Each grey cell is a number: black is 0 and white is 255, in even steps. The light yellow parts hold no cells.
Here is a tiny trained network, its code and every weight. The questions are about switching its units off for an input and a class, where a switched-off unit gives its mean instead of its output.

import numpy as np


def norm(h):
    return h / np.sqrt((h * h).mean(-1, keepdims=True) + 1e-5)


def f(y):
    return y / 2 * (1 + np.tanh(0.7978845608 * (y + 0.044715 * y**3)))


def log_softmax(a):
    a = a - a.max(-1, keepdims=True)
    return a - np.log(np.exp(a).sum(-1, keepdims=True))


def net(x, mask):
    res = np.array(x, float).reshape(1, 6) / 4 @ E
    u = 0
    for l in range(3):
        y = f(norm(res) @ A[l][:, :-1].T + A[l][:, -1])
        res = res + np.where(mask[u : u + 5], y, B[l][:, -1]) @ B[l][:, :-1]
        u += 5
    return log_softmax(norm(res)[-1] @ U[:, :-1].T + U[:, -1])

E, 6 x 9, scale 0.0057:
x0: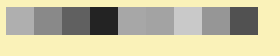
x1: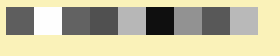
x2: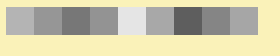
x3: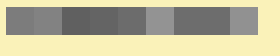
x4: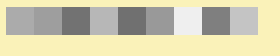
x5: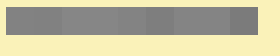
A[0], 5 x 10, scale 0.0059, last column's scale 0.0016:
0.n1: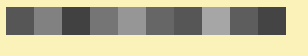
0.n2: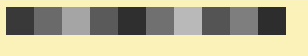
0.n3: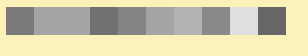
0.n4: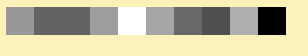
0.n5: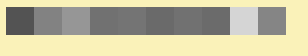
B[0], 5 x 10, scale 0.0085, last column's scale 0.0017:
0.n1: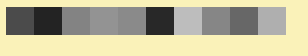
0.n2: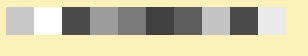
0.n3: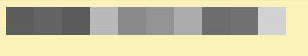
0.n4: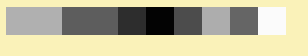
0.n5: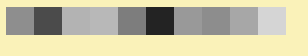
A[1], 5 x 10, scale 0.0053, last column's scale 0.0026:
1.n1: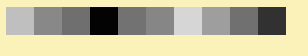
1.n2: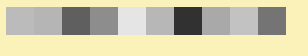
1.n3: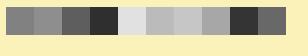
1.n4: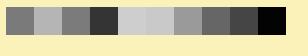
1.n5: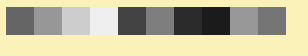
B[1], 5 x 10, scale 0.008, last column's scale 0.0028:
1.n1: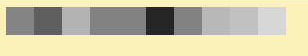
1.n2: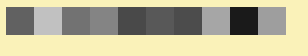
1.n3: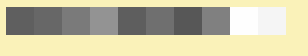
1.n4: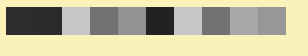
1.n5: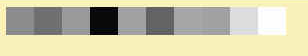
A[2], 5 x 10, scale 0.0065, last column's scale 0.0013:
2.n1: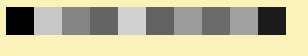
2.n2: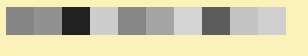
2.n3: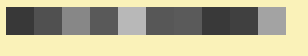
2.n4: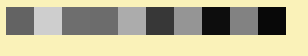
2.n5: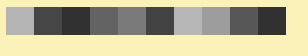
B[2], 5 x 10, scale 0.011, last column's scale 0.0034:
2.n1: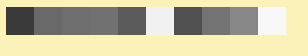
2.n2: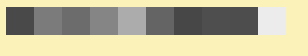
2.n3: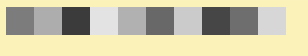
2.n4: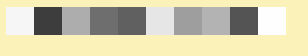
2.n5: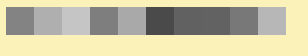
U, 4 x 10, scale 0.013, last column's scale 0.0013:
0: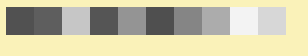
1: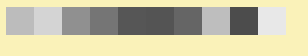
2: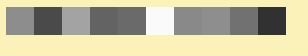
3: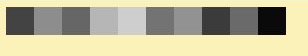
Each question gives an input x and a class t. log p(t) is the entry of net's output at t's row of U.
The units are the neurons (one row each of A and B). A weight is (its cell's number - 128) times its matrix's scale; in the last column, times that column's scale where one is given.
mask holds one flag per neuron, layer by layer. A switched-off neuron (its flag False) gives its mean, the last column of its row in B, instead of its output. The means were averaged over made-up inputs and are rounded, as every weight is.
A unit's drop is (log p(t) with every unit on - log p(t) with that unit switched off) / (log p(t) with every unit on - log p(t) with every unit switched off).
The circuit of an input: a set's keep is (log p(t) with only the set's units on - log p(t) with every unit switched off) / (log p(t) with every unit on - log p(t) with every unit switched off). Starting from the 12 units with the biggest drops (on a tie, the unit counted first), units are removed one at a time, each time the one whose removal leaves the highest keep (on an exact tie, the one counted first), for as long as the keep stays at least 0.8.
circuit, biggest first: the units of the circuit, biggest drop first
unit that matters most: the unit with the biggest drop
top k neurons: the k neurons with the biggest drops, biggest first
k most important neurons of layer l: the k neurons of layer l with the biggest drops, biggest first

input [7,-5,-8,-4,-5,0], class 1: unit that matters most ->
0.n2
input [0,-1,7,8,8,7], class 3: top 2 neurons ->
0.n3; 2.n2
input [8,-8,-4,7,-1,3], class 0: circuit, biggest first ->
1.n1; 2.n4; 2.n5
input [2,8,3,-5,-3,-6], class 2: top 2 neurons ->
2.n4; 2.n1
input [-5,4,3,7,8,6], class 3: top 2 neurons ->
2.n2; 0.n3
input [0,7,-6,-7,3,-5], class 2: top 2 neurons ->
2.n4; 0.n4
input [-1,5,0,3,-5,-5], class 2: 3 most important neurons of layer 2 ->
2.n4; 2.n1; 2.n2
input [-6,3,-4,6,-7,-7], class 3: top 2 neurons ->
2.n3; 0.n1
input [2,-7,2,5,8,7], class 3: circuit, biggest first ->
2.n2; 2.n4
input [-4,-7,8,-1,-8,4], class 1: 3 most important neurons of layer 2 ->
2.n1; 2.n4; 2.n2
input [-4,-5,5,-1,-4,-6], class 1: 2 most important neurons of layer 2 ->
2.n1; 2.n4
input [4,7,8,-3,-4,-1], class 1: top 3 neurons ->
0.n4; 1.n2; 2.n4
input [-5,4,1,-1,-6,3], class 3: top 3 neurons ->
2.n3; 0.n1; 1.n3
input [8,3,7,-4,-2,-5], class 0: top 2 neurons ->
1.n3; 0.n2
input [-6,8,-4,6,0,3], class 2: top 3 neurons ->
2.n4; 2.n1; 1.n1
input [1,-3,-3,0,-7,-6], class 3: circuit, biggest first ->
2.n3
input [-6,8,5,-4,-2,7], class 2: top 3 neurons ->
2.n4; 2.n1; 1.n1
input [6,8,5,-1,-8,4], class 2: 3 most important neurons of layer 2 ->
2.n4; 2.n1; 2.n2
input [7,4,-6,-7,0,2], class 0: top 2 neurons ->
1.n1; 0.n4
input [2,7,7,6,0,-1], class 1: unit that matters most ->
0.n4
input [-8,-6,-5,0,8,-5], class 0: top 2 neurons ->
1.n5; 2.n4
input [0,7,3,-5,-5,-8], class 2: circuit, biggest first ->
2.n4; 2.n1
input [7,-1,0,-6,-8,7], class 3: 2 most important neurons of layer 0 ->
0.n1; 0.n2
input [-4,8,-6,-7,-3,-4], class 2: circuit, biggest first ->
2.n4; 2.n1
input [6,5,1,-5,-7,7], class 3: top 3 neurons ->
2.n3; 1.n5; 0.n1
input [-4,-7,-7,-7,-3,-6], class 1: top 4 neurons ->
0.n2; 2.n1; 2.n4; 1.n3
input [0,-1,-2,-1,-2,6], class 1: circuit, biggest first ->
0.n2
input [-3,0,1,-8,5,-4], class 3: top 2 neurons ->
2.n2; 0.n3
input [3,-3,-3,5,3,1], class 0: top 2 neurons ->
1.n1; 0.n4
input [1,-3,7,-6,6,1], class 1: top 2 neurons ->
0.n4; 1.n2
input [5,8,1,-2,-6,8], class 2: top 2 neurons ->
2.n4; 2.n1
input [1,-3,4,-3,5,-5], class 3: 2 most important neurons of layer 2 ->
2.n2; 2.n4
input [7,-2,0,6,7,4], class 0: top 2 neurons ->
1.n1; 1.n3
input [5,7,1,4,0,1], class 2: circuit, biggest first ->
2.n4
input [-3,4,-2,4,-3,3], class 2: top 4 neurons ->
2.n4; 1.n1; 0.n4; 2.n1
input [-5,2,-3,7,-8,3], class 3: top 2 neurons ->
2.n3; 0.n1
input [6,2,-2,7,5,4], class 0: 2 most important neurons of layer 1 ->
1.n1; 1.n4
